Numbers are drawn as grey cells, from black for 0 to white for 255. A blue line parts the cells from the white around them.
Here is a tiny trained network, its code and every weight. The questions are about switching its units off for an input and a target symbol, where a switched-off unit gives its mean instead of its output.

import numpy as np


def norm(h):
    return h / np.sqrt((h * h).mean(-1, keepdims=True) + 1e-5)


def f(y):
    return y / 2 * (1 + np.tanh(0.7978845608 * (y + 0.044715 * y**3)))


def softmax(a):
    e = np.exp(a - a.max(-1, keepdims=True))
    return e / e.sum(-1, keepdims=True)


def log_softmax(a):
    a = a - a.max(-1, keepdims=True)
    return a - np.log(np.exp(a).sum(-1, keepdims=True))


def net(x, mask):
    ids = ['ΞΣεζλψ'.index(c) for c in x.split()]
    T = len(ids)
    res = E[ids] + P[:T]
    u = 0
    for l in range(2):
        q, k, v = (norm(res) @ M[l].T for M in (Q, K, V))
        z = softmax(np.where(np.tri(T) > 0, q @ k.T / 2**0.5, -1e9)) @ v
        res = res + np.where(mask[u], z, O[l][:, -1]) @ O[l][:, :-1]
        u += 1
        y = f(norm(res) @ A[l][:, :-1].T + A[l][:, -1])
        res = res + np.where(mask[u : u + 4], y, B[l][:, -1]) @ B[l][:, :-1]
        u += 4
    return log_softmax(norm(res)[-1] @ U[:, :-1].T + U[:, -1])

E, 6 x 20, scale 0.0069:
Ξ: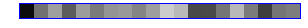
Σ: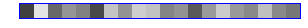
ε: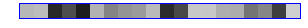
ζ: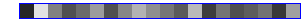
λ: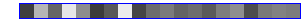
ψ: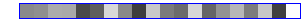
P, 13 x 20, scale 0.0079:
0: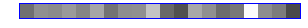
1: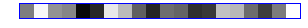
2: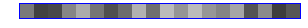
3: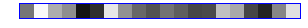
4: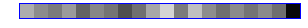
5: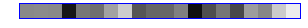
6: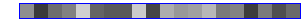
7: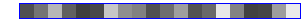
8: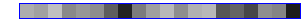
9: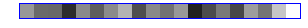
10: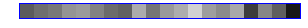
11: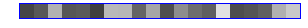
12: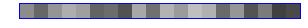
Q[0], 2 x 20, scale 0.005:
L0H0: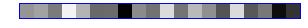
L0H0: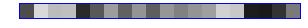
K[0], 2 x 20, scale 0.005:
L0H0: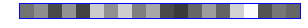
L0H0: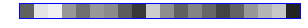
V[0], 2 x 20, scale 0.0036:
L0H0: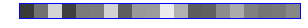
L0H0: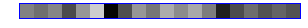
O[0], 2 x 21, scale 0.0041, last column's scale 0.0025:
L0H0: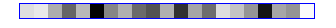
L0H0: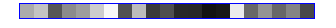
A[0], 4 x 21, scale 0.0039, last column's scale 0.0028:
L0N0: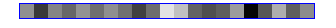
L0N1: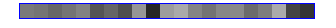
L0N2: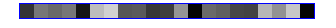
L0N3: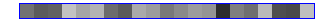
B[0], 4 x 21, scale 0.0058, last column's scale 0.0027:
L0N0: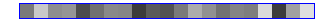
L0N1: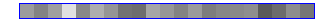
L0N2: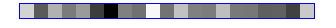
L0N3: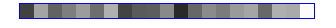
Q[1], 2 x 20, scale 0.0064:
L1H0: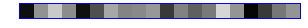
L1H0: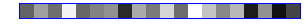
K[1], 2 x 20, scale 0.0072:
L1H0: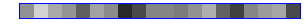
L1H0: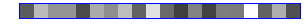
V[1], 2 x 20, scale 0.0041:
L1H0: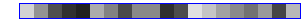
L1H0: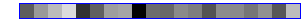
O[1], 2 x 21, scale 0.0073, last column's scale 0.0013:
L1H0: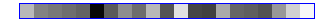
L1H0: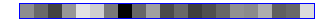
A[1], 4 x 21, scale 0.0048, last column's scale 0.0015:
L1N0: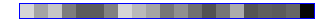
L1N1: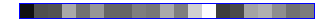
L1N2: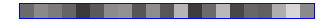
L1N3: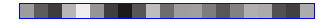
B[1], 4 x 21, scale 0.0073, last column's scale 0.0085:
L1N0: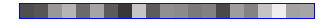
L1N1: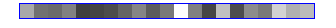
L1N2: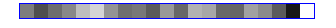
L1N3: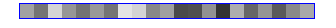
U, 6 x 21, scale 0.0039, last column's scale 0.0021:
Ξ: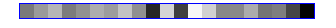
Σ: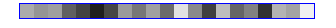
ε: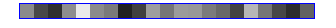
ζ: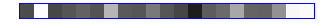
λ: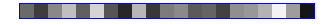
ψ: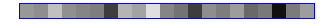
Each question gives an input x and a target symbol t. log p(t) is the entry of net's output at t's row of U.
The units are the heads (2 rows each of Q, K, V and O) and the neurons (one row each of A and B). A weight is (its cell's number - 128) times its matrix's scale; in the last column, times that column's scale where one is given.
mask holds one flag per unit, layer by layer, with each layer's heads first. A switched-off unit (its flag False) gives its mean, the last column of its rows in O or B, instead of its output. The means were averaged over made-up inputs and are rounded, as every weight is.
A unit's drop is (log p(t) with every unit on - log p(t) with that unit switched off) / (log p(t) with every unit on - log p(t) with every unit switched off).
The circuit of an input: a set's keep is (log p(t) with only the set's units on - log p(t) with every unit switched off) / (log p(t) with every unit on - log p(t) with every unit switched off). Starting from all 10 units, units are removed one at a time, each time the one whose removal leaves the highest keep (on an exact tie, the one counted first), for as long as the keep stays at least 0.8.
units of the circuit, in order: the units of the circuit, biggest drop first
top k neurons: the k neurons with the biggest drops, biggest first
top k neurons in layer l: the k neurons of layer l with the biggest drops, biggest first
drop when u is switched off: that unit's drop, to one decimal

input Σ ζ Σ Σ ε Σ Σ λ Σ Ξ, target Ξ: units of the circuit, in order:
(L1H0 L1N2)
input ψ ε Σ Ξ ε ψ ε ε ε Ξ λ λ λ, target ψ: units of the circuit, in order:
(L1H0 L1N3)
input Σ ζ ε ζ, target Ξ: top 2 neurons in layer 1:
(L1N2 L1N1)
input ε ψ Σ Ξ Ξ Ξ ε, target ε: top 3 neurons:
(L1N2 L0N3 L1N1)
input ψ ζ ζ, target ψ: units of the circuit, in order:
(L1H0 L1N3)
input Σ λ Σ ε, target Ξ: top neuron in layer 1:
(L1N2)
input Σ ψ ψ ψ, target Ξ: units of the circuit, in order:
(L1N2 L0H0)
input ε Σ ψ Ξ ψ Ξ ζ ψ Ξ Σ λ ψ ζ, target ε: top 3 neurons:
(L1N2 L0N3 L1N1)
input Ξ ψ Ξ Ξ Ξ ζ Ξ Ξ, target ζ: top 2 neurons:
(L1N2 L0N0)
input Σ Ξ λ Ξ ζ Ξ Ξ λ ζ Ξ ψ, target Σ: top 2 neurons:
(L1N1 L1N2)
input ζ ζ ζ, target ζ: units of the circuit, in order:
(L0H0 L1N2 L0N3)
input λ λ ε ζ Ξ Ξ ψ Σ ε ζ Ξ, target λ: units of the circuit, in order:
(L1H0 L1N1 L0H0 L1N3)
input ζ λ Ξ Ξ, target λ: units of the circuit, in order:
(L1N0 L0H0 L0N2)
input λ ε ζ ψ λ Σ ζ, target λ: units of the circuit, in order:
(L1H0 L1N1 L0H0 L1N3)
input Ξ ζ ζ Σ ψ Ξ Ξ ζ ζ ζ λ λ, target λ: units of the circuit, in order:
(L1N0 L0H0 L0N2)
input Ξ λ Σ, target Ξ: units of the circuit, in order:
(L1H0)
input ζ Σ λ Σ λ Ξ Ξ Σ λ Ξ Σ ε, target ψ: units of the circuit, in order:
(L1H0 L0N2 L1N3 L0H0)
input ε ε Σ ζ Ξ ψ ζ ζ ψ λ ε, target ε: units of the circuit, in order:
(L1H0 L1N2 L0H0 L0N3)
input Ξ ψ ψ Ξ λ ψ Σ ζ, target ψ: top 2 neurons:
(L0N2 L1N3)
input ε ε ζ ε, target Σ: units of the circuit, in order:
(L1H0)
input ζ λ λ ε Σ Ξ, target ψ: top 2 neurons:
(L0N2 L1N3)
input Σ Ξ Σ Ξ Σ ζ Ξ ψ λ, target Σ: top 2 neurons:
(L1N1 L1N2)
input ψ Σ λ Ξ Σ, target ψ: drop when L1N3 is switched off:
0.7
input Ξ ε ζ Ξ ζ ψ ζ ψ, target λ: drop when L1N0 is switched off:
1.3
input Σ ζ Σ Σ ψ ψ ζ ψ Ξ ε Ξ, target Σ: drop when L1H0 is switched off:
0.0
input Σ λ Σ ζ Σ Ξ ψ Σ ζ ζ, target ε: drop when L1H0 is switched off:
0.1
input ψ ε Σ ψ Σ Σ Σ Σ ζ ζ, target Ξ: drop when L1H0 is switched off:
0.3
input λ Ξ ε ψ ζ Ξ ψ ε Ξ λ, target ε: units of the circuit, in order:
(L1N2)
